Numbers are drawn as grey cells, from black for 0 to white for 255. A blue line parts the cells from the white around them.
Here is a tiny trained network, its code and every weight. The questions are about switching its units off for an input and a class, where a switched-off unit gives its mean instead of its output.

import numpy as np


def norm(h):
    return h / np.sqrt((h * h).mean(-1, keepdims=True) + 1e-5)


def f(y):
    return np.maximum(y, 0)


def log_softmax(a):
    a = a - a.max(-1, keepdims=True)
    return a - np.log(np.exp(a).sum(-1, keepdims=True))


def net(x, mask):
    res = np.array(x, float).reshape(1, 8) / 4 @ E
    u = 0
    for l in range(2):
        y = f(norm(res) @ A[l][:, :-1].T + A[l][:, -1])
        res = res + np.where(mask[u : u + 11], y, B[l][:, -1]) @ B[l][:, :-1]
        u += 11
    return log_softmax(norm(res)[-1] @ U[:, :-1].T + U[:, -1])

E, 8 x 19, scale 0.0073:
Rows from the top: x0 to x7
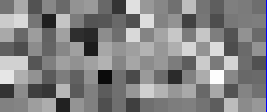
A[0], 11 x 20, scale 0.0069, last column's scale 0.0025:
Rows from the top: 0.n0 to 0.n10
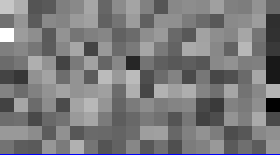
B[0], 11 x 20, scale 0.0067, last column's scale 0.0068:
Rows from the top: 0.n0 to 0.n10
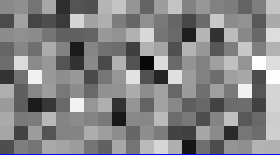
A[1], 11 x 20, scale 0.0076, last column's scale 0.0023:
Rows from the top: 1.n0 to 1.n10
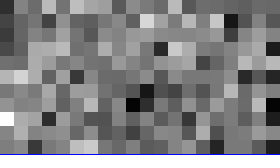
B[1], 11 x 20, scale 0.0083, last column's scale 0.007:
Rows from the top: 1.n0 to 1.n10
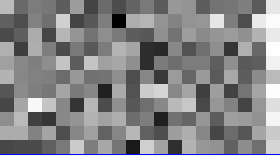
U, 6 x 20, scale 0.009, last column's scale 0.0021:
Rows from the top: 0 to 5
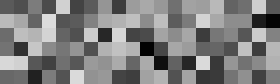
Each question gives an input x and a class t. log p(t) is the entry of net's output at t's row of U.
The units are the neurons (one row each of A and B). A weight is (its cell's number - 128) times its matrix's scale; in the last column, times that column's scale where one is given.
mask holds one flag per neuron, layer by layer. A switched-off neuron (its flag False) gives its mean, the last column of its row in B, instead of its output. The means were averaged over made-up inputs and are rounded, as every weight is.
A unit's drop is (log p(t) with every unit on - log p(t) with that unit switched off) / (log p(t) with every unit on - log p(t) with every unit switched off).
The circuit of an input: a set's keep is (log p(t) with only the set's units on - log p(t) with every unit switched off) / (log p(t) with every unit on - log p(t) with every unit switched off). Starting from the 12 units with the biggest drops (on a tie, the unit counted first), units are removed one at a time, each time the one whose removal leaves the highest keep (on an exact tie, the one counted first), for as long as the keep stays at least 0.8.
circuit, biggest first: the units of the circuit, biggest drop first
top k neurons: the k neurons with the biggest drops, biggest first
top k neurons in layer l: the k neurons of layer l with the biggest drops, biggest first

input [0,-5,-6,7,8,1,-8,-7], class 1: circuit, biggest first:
(1.n3)
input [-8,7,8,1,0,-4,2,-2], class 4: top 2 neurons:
(1.n8; 0.n2)
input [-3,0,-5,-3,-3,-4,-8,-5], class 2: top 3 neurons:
(0.n4; 1.n6; 0.n8)
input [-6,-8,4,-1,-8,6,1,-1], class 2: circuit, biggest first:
(0.n4; 1.n7)
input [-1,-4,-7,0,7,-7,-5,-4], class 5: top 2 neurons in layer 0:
(0.n7; 0.n1)
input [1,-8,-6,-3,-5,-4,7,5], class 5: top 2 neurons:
(0.n7; 1.n10)
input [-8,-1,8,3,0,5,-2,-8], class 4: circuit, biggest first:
(1.n8; 0.n2)
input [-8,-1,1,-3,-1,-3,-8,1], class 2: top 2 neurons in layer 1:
(1.n6; 1.n7)
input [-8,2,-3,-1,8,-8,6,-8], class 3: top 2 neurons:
(1.n1; 0.n7)
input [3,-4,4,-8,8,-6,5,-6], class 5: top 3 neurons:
(1.n10; 0.n1; 1.n3)
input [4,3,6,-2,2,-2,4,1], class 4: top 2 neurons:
(0.n2; 1.n6)
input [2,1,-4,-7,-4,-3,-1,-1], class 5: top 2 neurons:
(0.n7; 1.n10)
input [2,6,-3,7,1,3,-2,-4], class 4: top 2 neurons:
(0.n2; 1.n8)
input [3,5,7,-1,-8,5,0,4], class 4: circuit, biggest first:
(1.n8)
